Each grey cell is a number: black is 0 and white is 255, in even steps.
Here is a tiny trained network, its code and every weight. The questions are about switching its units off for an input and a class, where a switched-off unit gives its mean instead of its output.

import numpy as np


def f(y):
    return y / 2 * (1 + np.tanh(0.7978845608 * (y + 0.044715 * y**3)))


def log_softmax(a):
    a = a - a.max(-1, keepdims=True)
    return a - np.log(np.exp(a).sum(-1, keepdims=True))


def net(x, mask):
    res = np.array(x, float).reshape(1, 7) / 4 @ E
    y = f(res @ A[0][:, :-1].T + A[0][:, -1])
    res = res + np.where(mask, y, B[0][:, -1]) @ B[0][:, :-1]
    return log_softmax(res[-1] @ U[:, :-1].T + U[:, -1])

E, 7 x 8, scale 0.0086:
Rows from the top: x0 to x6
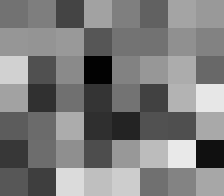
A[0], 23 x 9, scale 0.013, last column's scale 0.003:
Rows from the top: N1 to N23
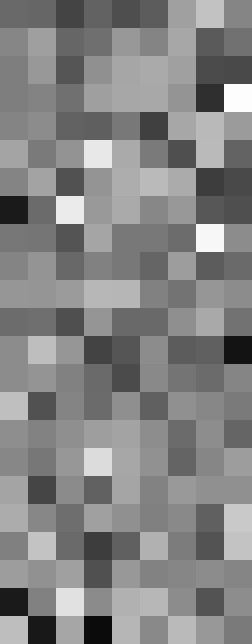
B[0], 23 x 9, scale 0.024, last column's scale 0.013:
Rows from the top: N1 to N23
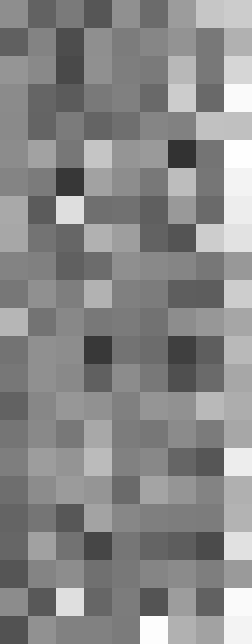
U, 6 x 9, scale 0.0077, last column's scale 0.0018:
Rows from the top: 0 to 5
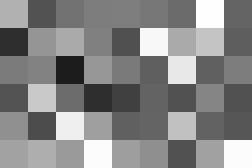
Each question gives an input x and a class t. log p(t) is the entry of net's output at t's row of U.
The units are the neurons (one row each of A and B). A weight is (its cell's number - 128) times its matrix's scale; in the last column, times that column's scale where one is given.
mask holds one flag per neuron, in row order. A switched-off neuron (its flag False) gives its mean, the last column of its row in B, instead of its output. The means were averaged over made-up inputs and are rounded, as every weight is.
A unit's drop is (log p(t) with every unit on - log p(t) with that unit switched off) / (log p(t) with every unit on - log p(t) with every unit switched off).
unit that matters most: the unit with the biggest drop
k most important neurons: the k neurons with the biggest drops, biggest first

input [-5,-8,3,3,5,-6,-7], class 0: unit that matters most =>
N1
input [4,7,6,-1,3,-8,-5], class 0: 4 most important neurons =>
[N1; N5; N9; N15]
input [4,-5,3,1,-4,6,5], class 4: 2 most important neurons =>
[N8; N22]
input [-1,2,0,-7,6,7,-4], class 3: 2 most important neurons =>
[N20; N13]
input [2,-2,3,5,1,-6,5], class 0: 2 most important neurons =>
[N9; N1]
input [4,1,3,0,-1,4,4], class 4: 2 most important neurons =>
[N8; N22]
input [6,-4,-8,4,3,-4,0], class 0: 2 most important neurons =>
[N1; N5]
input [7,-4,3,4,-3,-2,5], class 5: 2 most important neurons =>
[N9; N6]
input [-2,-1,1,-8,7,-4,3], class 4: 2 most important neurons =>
[N9; N22]
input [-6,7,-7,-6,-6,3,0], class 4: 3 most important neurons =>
[N22; N8; N17]
